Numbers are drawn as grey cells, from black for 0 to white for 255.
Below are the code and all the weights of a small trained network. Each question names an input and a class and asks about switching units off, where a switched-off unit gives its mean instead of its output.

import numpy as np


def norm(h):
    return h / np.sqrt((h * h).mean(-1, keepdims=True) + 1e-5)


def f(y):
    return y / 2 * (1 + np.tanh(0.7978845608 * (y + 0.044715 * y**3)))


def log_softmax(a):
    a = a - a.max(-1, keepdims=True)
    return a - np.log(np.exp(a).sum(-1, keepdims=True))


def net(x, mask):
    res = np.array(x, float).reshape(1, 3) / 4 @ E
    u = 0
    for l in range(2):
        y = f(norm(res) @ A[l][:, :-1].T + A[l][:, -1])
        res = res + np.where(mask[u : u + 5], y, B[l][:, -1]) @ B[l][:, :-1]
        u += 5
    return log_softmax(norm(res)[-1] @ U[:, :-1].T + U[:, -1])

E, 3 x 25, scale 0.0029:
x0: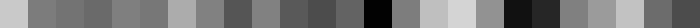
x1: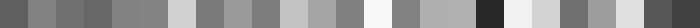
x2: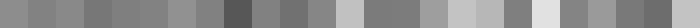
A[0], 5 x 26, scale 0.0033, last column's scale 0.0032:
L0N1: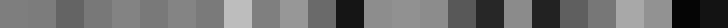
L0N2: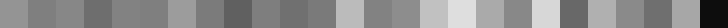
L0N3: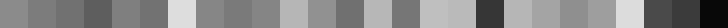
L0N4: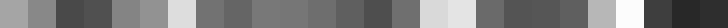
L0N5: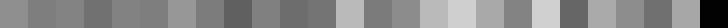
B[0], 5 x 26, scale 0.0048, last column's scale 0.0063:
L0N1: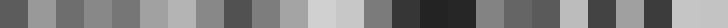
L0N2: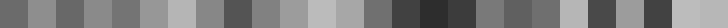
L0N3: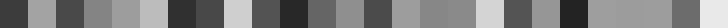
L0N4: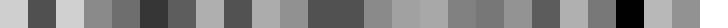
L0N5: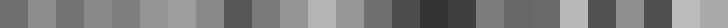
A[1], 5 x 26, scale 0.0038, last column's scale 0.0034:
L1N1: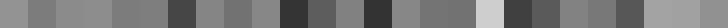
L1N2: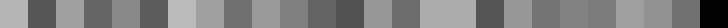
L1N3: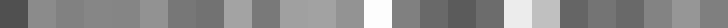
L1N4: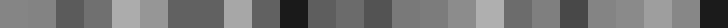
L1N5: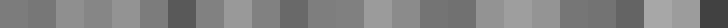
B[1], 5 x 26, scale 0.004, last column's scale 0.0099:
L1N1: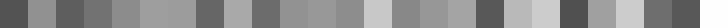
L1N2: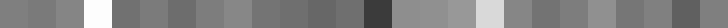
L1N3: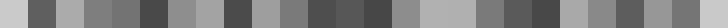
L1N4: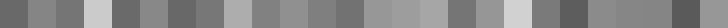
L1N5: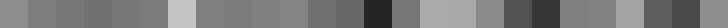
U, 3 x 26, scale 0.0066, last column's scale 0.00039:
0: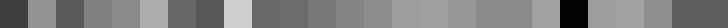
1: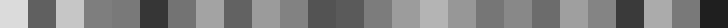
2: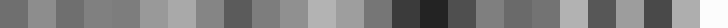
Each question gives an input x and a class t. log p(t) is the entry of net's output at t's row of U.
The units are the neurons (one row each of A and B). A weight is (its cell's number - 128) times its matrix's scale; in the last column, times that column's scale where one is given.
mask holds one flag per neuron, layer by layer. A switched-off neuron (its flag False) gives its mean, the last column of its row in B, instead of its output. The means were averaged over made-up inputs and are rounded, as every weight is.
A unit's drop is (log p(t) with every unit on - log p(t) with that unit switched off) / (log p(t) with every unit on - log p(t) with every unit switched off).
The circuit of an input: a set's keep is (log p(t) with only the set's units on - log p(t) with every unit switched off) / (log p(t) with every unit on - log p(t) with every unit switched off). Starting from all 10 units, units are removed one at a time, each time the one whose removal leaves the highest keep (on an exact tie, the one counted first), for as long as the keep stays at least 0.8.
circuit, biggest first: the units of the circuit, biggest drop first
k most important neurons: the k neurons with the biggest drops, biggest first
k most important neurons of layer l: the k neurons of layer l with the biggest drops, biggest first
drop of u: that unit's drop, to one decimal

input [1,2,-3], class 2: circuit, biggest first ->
(L0N1)
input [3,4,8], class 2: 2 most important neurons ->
(L0N2 L0N5)
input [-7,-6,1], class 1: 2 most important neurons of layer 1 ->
(L1N3 L1N5)
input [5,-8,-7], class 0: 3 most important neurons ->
(L1N1 L0N4 L0N2)
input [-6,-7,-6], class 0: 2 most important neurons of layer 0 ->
(L0N1 L0N4)
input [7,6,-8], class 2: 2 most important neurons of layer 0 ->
(L0N1 L0N3)
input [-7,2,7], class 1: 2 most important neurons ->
(L1N3 L0N1)
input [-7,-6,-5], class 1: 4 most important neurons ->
(L0N3 L0N1 L1N3 L0N2)
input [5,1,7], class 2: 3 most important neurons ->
(L0N2 L0N5 L1N3)
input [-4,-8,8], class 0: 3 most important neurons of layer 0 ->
(L0N1 L0N4 L0N2)
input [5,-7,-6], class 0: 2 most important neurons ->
(L1N1 L0N4)
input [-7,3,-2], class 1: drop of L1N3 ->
0.7
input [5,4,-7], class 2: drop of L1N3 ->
0.2
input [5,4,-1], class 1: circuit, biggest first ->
(L0N4)
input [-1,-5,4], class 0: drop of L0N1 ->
0.1
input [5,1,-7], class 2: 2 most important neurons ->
(L0N1 L1N3)
